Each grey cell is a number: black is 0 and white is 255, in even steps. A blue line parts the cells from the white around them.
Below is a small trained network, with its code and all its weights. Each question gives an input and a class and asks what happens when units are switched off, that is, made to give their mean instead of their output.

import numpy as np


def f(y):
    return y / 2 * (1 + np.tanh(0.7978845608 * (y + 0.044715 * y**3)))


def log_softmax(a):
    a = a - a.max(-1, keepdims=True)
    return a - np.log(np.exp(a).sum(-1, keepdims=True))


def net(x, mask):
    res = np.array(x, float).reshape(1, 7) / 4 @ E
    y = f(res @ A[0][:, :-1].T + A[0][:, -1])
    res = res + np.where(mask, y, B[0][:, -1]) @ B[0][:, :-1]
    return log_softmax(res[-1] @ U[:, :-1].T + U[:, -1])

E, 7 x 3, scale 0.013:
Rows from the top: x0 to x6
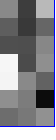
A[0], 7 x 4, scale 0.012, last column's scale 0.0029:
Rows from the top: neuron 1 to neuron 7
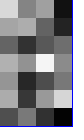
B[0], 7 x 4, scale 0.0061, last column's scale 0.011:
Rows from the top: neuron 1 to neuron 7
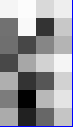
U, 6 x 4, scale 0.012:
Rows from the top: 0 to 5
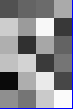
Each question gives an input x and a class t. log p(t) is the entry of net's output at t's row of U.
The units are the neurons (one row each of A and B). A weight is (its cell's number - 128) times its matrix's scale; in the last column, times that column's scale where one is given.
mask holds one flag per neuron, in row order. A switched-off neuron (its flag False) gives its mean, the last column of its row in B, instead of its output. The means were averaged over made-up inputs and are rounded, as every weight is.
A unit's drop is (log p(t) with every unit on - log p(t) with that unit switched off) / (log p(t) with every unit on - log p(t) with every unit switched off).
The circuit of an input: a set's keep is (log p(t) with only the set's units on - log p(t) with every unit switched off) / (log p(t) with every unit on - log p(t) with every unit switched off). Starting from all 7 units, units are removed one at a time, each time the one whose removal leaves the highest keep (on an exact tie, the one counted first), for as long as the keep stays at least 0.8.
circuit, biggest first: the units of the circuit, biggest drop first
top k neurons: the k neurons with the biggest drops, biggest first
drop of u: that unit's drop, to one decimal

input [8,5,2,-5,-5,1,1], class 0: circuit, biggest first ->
[neuron 4; neuron 1]
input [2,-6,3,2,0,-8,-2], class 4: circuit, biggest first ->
[neuron 4]
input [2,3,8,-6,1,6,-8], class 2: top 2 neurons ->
[neuron 7; neuron 2]
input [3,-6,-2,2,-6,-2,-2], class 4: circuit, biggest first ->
[neuron 4; neuron 1]
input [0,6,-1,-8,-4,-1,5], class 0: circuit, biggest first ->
[neuron 7; neuron 4]
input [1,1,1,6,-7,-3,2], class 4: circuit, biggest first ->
[neuron 4; neuron 7]
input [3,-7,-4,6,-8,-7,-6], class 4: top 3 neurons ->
[neuron 4; neuron 5; neuron 7]
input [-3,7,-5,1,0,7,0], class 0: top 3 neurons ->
[neuron 1; neuron 3; neuron 7]
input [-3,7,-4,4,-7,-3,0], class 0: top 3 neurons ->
[neuron 1; neuron 4; neuron 6]
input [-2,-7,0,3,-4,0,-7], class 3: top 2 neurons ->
[neuron 6; neuron 3]
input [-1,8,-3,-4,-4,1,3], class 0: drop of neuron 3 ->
0.0
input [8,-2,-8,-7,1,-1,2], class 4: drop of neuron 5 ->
0.1
